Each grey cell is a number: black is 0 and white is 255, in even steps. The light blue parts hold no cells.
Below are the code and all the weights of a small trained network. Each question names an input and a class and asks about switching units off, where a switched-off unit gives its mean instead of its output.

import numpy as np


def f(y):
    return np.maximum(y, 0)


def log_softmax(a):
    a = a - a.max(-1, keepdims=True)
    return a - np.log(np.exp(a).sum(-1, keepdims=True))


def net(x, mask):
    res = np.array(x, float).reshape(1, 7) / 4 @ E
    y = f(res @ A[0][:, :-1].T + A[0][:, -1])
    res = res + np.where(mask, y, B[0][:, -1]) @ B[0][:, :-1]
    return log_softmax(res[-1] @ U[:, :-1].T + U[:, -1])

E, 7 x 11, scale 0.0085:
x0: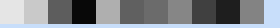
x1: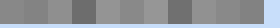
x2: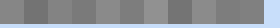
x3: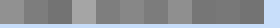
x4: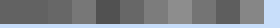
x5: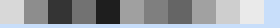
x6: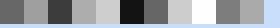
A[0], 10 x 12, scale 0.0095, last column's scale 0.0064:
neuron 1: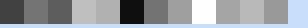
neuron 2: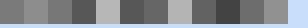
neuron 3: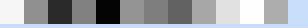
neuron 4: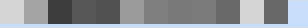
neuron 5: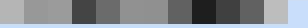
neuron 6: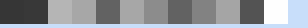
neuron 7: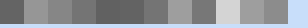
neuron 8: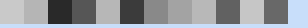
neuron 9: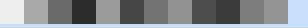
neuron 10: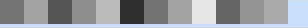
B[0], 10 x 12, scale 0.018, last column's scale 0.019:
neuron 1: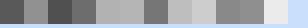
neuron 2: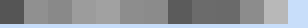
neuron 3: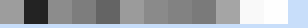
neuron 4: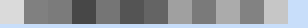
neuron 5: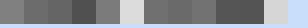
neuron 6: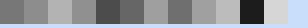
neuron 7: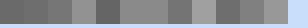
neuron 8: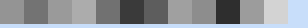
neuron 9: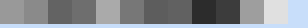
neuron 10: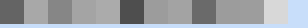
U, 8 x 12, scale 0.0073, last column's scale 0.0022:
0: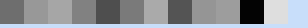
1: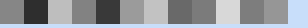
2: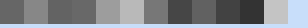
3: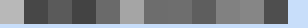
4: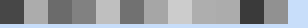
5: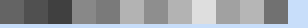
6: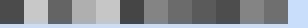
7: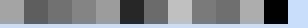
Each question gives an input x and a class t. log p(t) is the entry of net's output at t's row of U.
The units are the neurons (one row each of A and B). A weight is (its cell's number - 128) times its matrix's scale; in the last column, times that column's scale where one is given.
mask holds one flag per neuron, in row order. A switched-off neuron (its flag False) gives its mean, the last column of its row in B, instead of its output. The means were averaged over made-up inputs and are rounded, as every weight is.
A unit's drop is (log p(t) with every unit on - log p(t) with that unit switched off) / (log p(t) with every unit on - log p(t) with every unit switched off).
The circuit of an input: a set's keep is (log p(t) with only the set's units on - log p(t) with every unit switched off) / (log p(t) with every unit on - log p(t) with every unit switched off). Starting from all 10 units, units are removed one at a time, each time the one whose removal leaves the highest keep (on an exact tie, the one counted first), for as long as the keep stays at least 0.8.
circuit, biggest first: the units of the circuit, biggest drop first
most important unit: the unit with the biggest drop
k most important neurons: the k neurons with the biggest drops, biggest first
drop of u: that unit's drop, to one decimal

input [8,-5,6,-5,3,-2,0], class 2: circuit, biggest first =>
neuron 5; neuron 3
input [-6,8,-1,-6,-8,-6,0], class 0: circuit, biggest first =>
neuron 6
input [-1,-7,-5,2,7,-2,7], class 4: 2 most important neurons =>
neuron 3; neuron 1
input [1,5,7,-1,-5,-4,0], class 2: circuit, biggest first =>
neuron 3; neuron 10
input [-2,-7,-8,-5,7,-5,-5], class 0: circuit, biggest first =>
neuron 3; neuron 6
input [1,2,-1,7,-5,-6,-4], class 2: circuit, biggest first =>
neuron 5; neuron 3
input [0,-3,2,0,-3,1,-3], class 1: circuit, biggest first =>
neuron 9; neuron 1
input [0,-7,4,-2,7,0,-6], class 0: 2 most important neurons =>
neuron 3; neuron 9
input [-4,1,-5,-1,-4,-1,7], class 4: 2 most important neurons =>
neuron 3; neuron 10
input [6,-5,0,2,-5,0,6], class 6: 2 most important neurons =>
neuron 3; neuron 2
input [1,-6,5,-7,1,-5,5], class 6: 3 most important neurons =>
neuron 6; neuron 2; neuron 3
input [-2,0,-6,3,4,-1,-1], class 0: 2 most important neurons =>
neuron 3; neuron 1
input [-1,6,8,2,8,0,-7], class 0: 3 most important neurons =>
neuron 3; neuron 6; neuron 9
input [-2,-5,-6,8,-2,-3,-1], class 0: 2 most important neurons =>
neuron 3; neuron 1
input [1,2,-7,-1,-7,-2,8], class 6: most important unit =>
neuron 8
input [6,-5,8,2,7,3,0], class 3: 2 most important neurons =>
neuron 5; neuron 10
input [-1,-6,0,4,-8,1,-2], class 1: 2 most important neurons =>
neuron 1; neuron 9
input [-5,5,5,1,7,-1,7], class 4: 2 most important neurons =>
neuron 3; neuron 10
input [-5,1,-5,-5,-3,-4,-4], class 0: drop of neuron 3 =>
0.4
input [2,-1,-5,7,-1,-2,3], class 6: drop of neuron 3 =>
0.3
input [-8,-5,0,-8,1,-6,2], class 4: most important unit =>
neuron 1
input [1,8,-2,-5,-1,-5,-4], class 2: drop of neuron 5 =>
0.3
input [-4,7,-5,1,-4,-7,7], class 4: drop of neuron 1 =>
0.0
